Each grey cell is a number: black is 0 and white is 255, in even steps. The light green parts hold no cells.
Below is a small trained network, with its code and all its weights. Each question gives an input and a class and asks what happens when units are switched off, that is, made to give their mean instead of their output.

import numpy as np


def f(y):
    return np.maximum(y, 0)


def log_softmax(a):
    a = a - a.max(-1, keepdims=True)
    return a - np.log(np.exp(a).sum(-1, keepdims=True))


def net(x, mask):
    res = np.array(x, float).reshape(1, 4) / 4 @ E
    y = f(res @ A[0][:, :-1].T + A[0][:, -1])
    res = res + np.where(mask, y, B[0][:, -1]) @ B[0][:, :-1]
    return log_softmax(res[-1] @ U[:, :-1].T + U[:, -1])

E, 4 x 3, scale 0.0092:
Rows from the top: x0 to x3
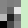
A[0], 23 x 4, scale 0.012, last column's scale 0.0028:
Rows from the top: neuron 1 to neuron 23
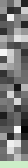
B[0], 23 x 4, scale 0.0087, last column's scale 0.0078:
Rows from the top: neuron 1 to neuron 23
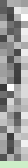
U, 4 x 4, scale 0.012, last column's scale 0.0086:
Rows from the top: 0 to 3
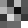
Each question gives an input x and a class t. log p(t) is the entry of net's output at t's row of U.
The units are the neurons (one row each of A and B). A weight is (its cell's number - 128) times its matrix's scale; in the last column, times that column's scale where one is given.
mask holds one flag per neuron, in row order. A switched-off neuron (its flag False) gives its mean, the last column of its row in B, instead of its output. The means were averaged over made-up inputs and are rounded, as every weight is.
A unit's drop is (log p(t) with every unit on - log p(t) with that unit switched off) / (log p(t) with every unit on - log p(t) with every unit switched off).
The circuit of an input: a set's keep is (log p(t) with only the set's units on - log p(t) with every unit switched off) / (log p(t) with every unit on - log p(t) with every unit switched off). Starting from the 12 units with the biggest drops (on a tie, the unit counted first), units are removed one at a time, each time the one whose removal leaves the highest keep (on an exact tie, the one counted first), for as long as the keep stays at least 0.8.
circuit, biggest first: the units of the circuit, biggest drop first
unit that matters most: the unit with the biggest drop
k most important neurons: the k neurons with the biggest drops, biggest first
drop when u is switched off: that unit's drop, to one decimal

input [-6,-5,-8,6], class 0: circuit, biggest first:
[neuron 3; neuron 9]
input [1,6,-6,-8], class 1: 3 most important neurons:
[neuron 8; neuron 10; neuron 2]
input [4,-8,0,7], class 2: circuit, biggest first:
[neuron 13]
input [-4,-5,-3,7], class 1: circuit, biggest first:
[neuron 17; neuron 11]
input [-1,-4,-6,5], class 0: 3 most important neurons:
[neuron 3; neuron 14; neuron 9]
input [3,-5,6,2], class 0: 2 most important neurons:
[neuron 2; neuron 20]
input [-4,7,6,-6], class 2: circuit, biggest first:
[neuron 6; neuron 15]
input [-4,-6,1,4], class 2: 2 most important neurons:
[neuron 13; neuron 16]
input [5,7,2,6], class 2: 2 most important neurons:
[neuron 19; neuron 15]
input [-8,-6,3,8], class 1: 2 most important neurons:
[neuron 17; neuron 12]
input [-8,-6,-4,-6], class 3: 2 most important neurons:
[neuron 14; neuron 17]
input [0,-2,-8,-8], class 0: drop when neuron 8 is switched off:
-0.1
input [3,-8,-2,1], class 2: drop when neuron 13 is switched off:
0.5
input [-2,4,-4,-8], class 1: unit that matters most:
neuron 8
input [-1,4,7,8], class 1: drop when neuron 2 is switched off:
-0.1
